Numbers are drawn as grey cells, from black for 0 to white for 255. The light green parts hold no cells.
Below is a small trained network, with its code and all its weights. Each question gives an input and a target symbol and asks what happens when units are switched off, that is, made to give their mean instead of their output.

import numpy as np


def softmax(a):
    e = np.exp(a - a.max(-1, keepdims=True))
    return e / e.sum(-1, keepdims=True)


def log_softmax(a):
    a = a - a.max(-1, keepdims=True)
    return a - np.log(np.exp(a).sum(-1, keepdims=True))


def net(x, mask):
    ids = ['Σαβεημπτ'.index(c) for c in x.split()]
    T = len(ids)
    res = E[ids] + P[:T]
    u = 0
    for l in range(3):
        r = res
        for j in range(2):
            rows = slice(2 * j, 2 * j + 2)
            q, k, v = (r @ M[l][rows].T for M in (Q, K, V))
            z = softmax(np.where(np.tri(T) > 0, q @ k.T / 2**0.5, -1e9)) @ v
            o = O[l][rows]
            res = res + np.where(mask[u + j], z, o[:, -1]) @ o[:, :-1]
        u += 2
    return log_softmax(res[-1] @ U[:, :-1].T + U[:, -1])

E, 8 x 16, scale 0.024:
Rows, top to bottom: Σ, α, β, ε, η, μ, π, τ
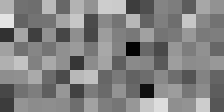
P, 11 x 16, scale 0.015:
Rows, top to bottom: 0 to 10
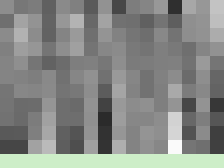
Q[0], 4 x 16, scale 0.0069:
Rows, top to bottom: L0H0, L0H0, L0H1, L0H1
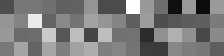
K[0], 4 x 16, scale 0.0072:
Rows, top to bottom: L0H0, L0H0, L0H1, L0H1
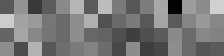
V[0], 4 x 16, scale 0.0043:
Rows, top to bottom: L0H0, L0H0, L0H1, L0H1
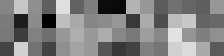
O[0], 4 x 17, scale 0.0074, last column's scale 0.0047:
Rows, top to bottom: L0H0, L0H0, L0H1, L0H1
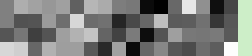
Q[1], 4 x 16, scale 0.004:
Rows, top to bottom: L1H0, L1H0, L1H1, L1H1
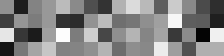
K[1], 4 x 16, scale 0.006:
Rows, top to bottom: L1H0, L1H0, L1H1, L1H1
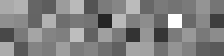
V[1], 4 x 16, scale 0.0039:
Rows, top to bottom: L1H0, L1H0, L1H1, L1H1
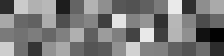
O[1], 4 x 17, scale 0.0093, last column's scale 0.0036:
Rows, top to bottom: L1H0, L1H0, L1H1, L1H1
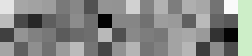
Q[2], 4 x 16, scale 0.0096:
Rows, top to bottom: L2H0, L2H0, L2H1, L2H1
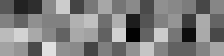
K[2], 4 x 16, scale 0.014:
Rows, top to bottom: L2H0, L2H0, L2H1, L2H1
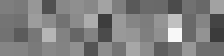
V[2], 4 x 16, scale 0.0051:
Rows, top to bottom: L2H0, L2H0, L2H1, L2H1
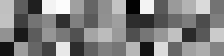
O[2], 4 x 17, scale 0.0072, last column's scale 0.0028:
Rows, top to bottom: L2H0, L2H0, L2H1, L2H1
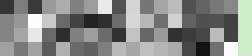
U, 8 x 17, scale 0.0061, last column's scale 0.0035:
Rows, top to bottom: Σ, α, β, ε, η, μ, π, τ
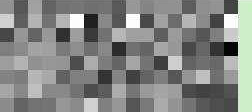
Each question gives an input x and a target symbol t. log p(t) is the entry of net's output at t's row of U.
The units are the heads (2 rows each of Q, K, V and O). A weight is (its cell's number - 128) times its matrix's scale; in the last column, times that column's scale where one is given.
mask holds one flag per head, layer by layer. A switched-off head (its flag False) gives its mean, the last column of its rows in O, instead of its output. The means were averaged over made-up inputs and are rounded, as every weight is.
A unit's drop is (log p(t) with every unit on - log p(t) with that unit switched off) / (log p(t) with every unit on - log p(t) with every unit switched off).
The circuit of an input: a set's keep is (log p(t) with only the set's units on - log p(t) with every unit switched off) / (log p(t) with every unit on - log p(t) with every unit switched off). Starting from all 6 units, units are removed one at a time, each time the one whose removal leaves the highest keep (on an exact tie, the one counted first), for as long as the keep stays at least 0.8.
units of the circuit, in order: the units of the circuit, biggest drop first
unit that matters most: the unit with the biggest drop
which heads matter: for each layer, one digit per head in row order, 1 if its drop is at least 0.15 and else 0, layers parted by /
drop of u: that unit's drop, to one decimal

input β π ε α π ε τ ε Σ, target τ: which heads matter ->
00 / 00 / 10
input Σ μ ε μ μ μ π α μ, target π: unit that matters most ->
L2H1
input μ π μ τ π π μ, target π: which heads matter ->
00 / 10 / 01
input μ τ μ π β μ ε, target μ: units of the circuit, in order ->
[L1H0, L2H1]
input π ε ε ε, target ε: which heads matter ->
10 / 00 / 10
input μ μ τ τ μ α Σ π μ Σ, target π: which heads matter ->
00 / 00 / 01
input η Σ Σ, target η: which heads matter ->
10 / 00 / 10
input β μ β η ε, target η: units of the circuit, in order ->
[L2H0, L1H0, L0H0]
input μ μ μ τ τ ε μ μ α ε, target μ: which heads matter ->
00 / 00 / 01
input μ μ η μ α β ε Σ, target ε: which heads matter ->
10 / 00 / 11
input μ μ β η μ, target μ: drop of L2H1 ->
0.5
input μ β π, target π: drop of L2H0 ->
0.1
